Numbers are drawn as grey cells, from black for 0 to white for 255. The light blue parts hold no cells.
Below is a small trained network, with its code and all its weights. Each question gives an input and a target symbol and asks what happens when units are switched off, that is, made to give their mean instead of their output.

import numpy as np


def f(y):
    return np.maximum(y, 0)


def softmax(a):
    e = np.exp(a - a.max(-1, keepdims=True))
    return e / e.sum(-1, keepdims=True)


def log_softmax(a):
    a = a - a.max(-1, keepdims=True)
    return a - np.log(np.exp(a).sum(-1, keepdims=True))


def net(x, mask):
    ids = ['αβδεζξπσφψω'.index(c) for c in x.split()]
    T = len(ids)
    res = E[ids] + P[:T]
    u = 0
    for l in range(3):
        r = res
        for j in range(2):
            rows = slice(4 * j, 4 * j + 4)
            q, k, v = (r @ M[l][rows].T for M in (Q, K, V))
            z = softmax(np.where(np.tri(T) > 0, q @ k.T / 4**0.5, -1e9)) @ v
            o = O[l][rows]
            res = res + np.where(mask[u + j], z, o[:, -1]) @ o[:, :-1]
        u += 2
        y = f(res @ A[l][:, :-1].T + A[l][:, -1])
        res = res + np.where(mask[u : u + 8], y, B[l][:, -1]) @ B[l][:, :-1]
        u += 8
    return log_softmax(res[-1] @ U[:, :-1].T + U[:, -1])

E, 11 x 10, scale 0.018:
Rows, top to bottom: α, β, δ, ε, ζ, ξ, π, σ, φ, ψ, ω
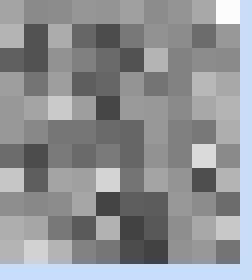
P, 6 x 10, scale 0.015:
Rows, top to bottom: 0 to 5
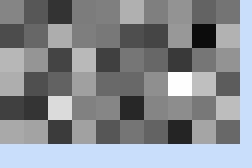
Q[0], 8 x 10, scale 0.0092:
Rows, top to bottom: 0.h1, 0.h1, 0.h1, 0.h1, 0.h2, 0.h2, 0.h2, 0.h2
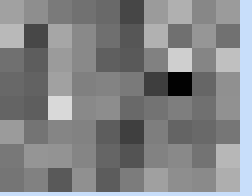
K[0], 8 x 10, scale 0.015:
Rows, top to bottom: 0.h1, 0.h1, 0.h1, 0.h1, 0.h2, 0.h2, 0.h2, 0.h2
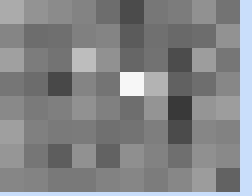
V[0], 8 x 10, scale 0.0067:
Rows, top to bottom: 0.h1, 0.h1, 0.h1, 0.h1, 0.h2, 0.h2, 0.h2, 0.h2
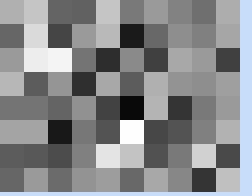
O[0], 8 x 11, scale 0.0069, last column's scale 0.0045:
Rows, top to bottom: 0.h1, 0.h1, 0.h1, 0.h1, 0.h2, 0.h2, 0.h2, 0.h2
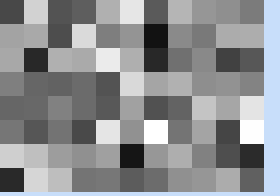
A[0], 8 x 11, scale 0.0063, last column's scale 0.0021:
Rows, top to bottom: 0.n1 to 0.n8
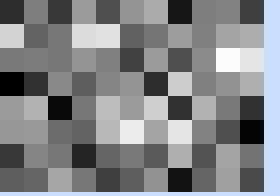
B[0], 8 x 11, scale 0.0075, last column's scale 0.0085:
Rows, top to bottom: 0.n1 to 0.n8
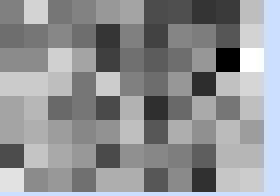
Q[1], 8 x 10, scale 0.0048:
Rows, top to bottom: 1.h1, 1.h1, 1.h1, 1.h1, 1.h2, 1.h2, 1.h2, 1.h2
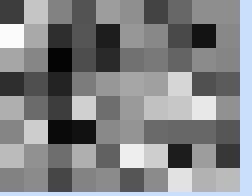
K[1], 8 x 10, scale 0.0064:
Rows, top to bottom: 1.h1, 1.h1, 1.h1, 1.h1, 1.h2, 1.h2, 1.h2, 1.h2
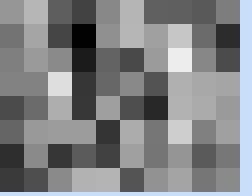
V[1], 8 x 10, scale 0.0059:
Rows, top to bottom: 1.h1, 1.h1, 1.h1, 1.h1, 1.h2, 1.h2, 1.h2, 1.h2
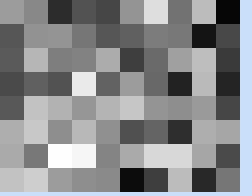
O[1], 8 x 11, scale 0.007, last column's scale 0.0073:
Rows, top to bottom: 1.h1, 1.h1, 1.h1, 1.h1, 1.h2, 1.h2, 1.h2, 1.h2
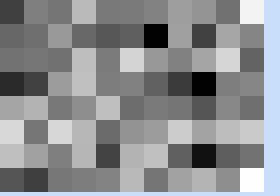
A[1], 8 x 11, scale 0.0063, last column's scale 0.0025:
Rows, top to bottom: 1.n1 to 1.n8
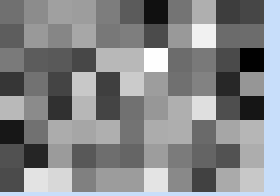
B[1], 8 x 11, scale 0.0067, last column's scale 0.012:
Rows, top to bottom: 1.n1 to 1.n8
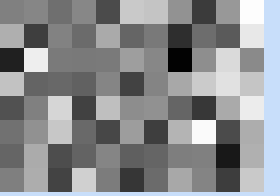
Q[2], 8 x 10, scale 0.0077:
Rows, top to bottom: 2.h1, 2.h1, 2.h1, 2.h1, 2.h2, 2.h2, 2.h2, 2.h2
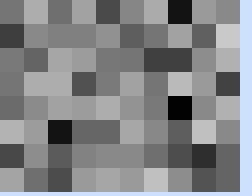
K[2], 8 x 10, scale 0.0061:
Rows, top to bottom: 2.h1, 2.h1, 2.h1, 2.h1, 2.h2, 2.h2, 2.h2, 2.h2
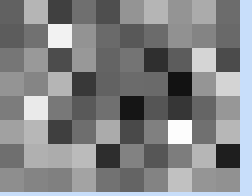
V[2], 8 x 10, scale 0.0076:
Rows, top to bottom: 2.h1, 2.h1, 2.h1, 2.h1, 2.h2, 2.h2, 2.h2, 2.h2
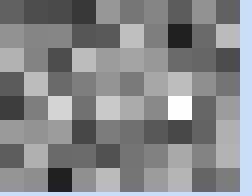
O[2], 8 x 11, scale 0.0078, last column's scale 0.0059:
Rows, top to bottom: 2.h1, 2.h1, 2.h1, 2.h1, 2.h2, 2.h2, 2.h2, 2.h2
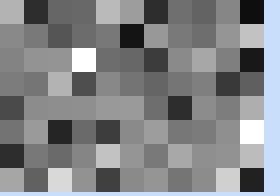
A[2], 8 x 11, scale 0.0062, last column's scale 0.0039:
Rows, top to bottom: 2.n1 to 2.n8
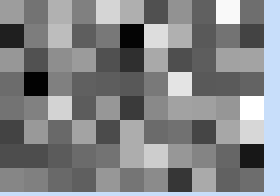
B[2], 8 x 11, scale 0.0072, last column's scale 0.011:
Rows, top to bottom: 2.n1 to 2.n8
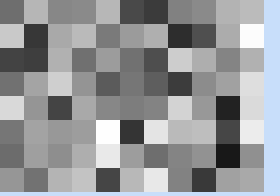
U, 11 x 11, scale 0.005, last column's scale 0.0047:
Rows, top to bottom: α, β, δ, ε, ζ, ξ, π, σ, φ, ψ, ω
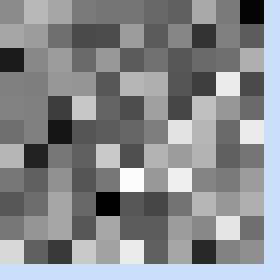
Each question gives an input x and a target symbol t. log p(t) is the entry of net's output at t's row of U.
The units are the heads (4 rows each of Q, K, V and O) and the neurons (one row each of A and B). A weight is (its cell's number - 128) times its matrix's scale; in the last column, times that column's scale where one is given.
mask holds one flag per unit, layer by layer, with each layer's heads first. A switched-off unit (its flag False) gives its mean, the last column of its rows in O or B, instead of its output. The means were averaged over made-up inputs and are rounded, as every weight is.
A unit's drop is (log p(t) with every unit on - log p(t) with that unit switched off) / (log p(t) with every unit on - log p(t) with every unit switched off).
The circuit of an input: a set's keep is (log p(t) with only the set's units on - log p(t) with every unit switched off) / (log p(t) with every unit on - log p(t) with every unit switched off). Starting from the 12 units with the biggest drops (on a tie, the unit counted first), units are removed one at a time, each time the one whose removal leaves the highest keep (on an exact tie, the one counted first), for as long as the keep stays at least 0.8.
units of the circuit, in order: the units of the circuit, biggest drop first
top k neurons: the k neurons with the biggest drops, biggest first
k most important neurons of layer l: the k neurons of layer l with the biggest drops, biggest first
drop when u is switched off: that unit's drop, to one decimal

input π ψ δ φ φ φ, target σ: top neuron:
[1.n5]
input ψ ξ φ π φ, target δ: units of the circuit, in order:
[1.h1; 0.h1; 2.h2; 0.n4]
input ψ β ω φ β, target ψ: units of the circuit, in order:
[0.h1; 0.n4; 2.n1]
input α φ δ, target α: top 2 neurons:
[1.n8; 0.n1]
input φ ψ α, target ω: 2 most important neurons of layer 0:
[0.n3; 0.n5]
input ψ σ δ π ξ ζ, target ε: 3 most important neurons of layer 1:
[1.n5; 1.n2; 1.n8]
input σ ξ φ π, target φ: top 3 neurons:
[0.n2; 2.n4; 2.n6]
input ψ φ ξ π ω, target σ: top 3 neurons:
[1.n6; 0.n1; 2.n5]
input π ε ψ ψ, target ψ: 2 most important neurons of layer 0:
[0.n3; 0.n6]
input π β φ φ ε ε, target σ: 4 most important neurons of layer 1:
[1.n5; 1.n8; 1.n6; 1.n7]
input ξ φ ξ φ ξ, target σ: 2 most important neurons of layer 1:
[1.n6; 1.n8]
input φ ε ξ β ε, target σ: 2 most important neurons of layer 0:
[0.n4; 0.n5]
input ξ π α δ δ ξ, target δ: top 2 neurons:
[0.n4; 0.n7]
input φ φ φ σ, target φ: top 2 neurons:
[0.n2; 2.n4]
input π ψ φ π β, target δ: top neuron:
[1.n4]
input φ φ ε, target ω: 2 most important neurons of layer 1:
[1.n7; 1.n5]
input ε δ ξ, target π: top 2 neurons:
[1.n3; 0.n3]
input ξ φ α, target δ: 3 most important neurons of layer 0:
[0.n4; 0.n7; 0.n1]
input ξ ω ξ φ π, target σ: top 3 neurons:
[1.n6; 0.n4; 2.n5]
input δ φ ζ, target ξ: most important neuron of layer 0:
[0.n8]
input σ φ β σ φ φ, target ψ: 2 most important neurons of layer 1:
[1.n8; 1.n5]
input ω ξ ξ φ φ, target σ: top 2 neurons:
[1.n6; 0.n4]
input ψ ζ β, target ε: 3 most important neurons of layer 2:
[2.n8; 2.n5; 2.n6]
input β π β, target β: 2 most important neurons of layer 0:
[0.n3; 0.n1]
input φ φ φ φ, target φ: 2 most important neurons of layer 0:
[0.n2; 0.n8]
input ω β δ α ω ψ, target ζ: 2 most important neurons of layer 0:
[0.n4; 0.n2]
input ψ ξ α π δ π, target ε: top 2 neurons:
[1.n5; 2.n8]
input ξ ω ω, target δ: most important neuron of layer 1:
[1.n6]
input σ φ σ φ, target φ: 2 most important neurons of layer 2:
[2.n4; 2.n5]
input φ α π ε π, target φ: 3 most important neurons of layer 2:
[2.n4; 2.n6; 2.n3]
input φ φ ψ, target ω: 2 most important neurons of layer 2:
[2.n4; 2.n3]
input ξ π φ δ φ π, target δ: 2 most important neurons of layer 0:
[0.n4; 0.n1]
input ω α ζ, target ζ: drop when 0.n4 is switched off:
0.2
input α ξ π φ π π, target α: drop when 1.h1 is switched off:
0.1
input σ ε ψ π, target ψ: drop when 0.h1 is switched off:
0.8
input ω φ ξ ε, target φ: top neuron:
[0.n2]
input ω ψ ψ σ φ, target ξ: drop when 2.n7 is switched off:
0.0
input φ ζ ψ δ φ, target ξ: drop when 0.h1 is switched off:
0.5
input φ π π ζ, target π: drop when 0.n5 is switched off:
0.2
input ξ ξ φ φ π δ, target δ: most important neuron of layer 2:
[2.n5]
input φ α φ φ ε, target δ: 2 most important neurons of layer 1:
[1.n4; 1.n2]
